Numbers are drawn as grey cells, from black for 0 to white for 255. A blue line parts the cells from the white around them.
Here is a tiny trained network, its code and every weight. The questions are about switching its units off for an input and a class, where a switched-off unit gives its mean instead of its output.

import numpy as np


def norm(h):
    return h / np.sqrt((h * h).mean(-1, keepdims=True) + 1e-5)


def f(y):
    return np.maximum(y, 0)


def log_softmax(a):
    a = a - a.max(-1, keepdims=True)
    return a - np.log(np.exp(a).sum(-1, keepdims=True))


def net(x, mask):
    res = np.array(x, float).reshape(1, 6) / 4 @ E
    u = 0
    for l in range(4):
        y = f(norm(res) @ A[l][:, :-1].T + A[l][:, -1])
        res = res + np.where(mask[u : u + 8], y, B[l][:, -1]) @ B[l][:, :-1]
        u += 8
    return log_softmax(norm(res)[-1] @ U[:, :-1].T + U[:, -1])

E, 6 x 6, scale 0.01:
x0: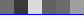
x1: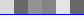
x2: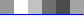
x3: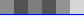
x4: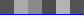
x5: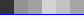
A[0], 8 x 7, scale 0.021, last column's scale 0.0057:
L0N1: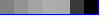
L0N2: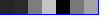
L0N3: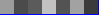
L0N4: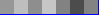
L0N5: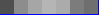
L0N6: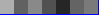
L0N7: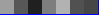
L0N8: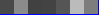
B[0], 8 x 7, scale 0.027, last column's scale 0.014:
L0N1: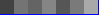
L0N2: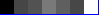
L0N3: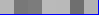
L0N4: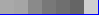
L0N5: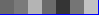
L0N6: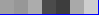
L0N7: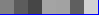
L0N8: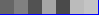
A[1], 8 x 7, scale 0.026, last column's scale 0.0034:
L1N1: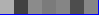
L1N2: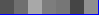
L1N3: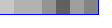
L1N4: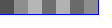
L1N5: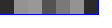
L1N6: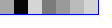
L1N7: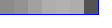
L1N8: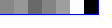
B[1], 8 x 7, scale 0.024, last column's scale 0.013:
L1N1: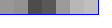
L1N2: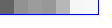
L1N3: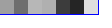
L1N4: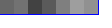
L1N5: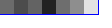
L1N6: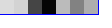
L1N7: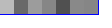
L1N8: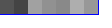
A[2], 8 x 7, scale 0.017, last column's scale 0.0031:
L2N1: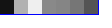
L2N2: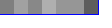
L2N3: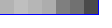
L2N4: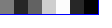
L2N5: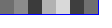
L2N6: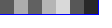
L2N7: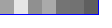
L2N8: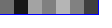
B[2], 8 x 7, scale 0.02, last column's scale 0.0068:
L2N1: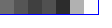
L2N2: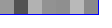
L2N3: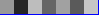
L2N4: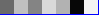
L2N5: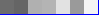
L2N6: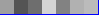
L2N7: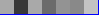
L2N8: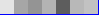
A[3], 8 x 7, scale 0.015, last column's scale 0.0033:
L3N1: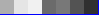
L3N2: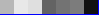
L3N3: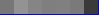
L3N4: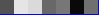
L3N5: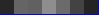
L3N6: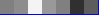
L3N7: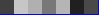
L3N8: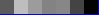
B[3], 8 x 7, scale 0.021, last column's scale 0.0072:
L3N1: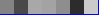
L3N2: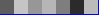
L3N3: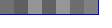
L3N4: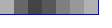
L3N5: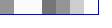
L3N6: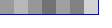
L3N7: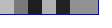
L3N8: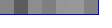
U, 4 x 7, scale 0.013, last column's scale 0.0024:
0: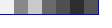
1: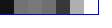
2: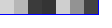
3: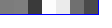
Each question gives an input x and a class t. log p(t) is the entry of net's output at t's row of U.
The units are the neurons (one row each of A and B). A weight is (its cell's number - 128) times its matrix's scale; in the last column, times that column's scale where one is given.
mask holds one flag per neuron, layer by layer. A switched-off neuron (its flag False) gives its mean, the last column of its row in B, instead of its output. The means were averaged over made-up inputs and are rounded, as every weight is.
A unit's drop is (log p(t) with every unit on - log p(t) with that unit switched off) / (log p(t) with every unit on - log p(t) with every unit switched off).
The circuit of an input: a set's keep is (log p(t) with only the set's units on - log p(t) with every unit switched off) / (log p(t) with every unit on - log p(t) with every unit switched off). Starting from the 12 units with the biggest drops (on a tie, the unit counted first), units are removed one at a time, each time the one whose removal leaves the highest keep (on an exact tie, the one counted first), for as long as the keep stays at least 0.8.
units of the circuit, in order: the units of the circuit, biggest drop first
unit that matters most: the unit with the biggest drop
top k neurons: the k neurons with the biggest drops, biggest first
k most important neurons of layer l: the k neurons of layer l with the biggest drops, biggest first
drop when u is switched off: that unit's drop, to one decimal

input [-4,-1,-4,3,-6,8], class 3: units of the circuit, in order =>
[L0N3]
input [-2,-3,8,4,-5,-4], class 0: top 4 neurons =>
[L0N2 L1N3 L0N6 L1N2]
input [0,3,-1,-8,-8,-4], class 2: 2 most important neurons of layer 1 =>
[L1N1 L1N3]
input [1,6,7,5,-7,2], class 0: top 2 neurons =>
[L0N2 L1N3]
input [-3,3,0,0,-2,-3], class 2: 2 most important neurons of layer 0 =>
[L0N7 L0N2]
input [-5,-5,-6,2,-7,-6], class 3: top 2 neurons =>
[L0N3 L0N7]
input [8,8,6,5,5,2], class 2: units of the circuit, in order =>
[L1N6 L0N2]
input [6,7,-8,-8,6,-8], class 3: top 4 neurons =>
[L0N7 L0N5 L1N5 L0N1]
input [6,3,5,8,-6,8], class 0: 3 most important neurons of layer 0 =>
[L0N2 L0N7 L0N1]
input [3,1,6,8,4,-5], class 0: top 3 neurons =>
[L0N2 L1N3 L0N6]
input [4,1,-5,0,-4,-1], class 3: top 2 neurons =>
[L0N3 L0N2]
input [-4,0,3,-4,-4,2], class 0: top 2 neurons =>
[L0N2 L0N4]
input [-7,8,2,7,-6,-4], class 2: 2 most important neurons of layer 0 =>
[L0N2 L0N8]
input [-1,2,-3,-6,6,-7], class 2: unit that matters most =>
L0N7
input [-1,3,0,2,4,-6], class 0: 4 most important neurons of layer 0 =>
[L0N6 L0N2 L0N1 L0N3]
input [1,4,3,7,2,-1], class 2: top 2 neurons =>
[L1N6 L0N4]
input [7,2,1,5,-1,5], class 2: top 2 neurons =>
[L1N6 L0N2]
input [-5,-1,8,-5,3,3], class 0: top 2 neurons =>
[L0N2 L0N4]
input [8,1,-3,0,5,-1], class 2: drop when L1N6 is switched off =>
0.2
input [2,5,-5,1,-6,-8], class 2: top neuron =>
[L0N7]
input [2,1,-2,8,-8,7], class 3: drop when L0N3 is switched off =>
0.9
